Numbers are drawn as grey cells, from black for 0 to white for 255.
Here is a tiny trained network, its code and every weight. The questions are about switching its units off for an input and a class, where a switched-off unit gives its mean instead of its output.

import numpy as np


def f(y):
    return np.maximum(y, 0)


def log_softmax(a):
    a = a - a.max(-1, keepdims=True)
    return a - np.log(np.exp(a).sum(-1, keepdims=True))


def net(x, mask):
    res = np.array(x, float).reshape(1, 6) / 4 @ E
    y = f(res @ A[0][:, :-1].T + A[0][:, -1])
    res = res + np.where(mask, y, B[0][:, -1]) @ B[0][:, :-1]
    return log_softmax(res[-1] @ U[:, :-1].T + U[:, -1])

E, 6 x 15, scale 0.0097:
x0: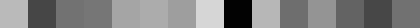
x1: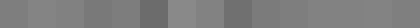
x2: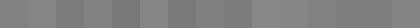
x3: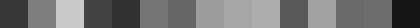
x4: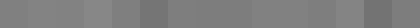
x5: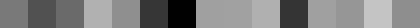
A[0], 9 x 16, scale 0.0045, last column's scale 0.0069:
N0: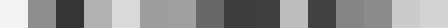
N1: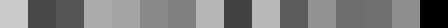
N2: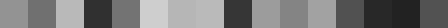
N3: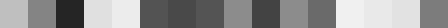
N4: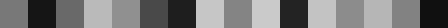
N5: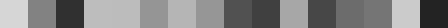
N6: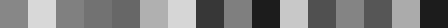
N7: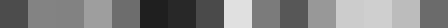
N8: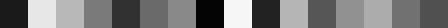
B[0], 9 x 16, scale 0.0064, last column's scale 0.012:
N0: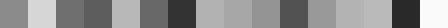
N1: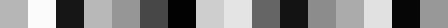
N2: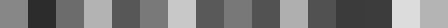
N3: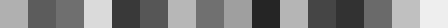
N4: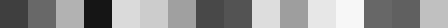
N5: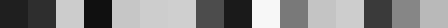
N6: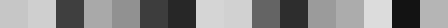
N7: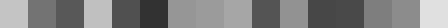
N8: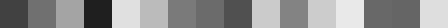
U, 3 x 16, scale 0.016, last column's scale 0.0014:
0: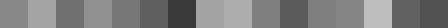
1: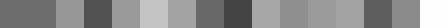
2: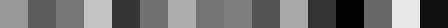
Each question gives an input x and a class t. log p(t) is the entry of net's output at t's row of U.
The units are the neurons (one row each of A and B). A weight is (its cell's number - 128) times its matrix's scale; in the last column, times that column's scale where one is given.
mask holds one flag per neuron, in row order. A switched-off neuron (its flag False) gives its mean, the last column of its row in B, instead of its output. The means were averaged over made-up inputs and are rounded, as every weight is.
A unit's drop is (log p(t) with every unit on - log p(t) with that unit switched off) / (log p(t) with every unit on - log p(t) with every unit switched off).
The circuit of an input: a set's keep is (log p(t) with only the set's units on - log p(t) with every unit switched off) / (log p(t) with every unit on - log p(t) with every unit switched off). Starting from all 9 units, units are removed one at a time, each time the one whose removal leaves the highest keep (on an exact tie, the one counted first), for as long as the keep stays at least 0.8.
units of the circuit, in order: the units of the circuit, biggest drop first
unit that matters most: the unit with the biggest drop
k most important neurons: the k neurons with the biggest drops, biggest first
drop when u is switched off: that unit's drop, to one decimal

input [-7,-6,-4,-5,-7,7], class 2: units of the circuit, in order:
N3
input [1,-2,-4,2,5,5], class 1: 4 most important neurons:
N4, N0, N6, N1
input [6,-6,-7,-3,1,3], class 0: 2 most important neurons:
N1, N8
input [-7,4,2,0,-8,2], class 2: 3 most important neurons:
N0, N7, N6
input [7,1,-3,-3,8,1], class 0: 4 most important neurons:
N1, N8, N0, N4
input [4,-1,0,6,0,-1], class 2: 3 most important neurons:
N2, N8, N4
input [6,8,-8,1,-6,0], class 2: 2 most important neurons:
N8, N2
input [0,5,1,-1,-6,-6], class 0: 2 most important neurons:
N6, N4
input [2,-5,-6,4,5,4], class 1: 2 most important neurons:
N4, N0
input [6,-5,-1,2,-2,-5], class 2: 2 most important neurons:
N2, N8
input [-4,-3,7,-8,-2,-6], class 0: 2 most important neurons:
N6, N0
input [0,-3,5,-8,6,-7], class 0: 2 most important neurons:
N6, N0
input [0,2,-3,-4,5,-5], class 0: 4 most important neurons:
N6, N0, N8, N4
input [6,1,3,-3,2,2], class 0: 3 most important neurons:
N1, N8, N0
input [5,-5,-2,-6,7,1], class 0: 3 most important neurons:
N1, N0, N8
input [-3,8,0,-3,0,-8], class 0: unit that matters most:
N6
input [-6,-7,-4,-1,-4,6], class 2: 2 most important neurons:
N3, N0
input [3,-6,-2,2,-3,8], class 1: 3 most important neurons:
N4, N0, N6
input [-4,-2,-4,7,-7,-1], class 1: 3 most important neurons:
N8, N0, N6
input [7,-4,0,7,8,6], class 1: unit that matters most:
N4
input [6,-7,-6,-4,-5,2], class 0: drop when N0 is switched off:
0.4
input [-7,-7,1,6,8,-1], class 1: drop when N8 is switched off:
1.1
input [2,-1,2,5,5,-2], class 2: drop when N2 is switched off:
0.2
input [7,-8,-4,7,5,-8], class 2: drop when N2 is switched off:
0.4
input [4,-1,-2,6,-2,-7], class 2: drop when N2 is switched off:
0.3
